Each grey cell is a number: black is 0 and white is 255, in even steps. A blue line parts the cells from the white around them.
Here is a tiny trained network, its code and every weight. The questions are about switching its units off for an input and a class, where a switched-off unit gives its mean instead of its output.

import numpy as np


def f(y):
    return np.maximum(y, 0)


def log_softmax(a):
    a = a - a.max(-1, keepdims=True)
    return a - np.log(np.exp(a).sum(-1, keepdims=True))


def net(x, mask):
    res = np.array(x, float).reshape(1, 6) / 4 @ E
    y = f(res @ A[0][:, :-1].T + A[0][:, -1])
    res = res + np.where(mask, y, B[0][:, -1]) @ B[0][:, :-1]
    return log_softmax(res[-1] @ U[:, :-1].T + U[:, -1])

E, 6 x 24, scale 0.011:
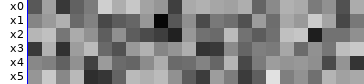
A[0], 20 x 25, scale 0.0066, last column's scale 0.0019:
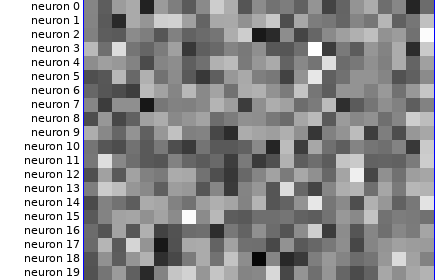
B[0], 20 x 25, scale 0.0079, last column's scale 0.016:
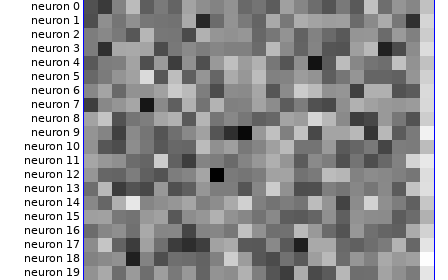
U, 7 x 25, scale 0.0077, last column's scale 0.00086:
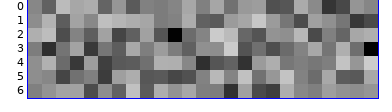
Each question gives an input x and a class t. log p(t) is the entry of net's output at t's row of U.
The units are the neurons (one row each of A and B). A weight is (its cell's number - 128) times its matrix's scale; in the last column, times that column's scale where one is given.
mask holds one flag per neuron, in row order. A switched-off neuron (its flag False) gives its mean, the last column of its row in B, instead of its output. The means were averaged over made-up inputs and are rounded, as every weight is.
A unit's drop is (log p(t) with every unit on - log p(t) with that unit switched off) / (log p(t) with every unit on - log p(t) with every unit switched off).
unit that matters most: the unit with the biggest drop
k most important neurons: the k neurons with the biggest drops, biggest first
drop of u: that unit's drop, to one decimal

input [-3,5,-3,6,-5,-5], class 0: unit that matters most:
neuron 5
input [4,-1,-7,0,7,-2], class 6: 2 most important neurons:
neuron 7; neuron 4
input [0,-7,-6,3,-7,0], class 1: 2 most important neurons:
neuron 6; neuron 8
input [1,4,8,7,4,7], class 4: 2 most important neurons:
neuron 17; neuron 18
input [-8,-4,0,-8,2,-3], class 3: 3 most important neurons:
neuron 0; neuron 7; neuron 4
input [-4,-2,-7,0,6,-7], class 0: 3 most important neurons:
neuron 5; neuron 3; neuron 16
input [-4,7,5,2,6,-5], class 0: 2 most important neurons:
neuron 3; neuron 16
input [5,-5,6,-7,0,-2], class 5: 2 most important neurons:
neuron 1; neuron 6
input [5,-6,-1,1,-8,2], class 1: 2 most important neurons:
neuron 6; neuron 8
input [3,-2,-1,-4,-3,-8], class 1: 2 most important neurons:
neuron 6; neuron 14
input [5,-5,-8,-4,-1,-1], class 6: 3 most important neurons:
neuron 7; neuron 19; neuron 4
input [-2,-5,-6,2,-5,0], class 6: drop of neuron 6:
0.0
